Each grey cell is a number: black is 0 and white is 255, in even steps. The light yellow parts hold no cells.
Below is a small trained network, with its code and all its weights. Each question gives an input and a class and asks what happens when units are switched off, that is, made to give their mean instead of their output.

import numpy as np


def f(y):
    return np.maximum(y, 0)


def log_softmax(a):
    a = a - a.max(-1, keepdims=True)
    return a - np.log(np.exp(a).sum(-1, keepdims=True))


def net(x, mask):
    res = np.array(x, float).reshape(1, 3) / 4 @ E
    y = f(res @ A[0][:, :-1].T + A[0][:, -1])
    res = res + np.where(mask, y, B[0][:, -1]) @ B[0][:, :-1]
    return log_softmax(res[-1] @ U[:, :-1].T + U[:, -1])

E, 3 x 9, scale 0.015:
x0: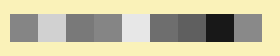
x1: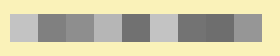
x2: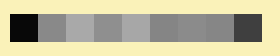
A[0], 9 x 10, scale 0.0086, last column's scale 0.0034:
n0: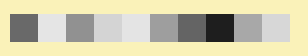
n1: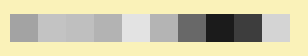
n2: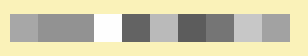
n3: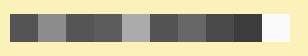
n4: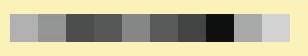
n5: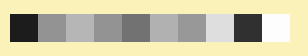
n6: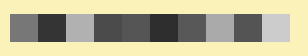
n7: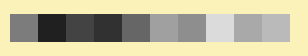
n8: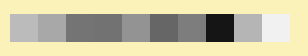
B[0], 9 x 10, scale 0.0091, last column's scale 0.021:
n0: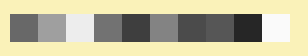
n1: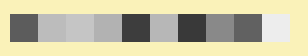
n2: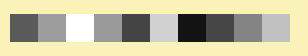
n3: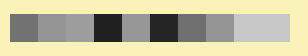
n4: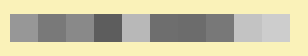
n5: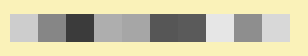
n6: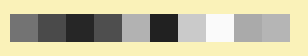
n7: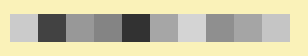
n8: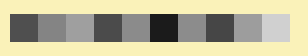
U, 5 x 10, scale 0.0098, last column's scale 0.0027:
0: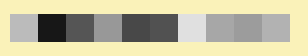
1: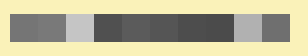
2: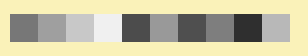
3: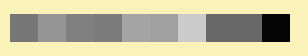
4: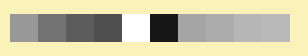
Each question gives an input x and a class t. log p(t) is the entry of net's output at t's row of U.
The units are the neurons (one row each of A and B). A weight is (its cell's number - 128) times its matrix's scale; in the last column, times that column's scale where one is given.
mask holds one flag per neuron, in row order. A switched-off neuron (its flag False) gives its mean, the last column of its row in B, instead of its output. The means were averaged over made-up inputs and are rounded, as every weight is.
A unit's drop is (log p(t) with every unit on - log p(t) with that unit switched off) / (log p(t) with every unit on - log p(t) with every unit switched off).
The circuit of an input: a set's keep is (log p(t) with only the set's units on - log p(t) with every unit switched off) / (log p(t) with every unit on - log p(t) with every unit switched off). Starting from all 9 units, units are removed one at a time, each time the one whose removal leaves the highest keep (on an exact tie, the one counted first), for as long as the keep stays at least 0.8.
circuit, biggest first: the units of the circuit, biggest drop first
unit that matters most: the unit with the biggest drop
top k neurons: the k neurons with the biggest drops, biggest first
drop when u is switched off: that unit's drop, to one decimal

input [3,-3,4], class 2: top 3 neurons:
n8, n4, n6
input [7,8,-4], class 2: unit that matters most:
n1
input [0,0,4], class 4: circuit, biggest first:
n2, n0
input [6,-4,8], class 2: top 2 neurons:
n1, n0
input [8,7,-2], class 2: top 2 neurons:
n1, n0
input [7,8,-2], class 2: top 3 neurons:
n1, n0, n3
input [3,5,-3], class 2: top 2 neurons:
n3, n1
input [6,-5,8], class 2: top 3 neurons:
n1, n0, n8
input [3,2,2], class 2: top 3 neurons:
n1, n6, n0
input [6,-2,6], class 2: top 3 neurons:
n1, n0, n6
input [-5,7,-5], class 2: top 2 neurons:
n2, n3
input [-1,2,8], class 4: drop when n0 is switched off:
0.4
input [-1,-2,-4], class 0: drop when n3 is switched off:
0.1
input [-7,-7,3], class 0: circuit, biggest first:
n7
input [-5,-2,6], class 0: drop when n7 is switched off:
0.2
